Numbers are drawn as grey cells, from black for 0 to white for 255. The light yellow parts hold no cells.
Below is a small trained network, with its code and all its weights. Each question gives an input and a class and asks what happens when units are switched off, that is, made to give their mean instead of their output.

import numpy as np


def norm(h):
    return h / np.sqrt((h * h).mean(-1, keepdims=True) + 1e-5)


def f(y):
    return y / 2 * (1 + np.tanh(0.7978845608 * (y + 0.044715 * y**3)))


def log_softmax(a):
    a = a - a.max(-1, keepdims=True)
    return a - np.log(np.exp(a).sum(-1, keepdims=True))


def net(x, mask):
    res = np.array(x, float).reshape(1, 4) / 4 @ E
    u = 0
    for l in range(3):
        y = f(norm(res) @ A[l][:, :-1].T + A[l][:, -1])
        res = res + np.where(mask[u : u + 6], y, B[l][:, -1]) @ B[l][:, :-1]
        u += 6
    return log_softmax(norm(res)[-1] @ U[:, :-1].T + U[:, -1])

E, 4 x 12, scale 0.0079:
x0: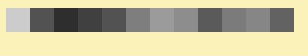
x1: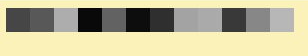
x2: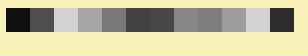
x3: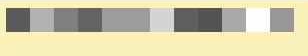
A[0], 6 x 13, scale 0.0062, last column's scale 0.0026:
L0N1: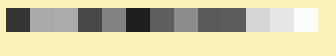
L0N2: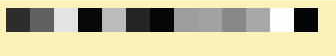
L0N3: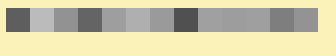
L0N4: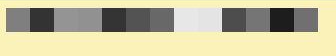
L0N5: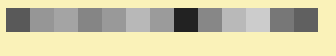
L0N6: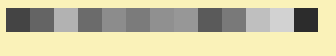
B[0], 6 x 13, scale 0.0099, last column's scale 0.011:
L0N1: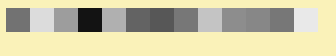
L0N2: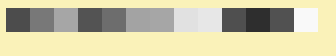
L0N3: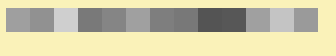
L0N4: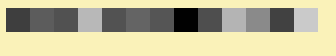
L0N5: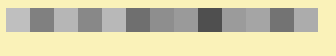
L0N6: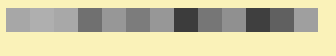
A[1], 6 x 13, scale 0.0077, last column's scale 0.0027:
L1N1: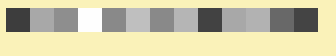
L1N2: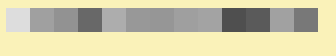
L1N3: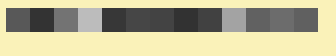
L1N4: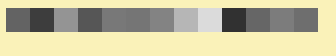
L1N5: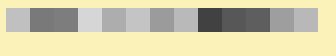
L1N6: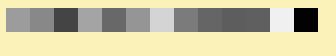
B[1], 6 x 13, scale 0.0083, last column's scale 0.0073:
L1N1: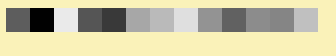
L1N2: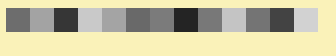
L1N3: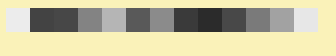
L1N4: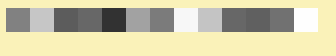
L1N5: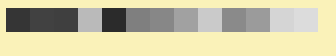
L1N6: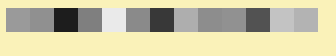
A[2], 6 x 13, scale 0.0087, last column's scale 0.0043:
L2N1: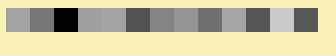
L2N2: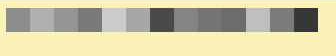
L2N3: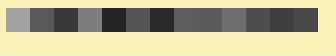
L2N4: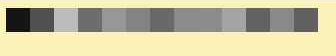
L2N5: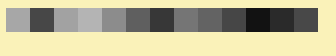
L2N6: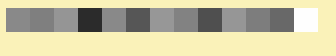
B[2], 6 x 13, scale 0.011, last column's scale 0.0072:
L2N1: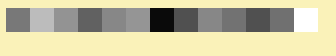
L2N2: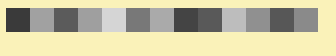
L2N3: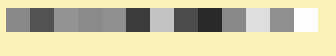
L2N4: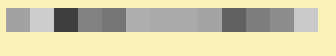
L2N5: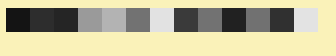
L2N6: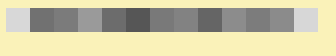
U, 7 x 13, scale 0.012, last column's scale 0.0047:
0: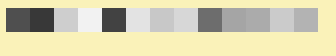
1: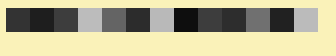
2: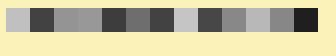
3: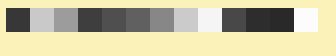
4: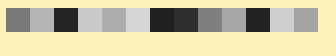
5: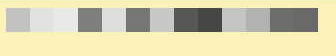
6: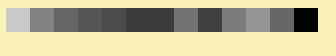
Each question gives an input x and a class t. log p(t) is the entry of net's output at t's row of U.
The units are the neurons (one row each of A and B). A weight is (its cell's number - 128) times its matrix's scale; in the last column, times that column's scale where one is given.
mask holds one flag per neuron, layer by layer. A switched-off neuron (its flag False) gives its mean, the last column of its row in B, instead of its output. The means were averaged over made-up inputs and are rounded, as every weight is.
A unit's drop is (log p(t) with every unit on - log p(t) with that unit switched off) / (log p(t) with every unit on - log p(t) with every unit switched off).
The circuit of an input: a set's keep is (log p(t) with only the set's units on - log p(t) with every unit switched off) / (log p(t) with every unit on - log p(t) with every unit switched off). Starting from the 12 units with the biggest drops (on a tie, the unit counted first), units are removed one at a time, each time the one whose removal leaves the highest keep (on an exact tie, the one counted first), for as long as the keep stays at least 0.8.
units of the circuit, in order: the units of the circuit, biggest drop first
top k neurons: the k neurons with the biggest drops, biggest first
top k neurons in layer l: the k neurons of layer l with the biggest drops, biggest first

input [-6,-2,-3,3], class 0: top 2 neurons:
(L0N1; L1N5)
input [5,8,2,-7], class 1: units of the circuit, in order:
(L0N4)
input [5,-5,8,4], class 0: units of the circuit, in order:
(L0N1; L1N1)
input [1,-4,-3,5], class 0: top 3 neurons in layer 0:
(L0N1; L0N5; L0N6)
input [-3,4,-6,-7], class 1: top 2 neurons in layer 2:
(L2N3; L2N5)
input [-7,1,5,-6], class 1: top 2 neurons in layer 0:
(L0N4; L0N1)
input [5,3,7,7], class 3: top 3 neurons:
(L0N2; L2N3; L1N3)
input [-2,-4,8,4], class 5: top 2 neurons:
(L0N5; L1N5)
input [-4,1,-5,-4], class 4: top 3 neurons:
(L0N2; L0N4; L0N1)
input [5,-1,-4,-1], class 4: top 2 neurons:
(L0N2; L0N4)
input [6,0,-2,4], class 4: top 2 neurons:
(L0N2; L0N1)
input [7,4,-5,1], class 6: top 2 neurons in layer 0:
(L0N2; L0N3)
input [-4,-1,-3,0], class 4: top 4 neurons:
(L0N4; L0N2; L1N6; L0N1)
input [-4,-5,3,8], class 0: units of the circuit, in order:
(L1N1)
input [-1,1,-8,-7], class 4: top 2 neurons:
(L0N2; L0N4)
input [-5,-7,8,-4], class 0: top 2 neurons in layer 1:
(L1N1; L1N2)
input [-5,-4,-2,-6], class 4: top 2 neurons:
(L0N4; L1N5)
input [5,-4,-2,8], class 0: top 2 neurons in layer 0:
(L0N1; L0N5)
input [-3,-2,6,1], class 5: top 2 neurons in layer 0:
(L0N2; L0N5)
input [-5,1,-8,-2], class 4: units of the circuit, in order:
(L0N2)
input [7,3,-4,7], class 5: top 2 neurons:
(L0N2; L1N5)
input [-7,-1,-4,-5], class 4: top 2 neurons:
(L0N4; L0N2)
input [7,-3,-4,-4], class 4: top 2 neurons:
(L0N4; L0N2)
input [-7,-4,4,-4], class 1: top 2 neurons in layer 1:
(L1N3; L1N4)
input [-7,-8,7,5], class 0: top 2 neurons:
(L1N1; L0N1)
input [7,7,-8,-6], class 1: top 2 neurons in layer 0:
(L0N2; L0N1)
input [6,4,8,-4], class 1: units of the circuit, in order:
(L0N4)
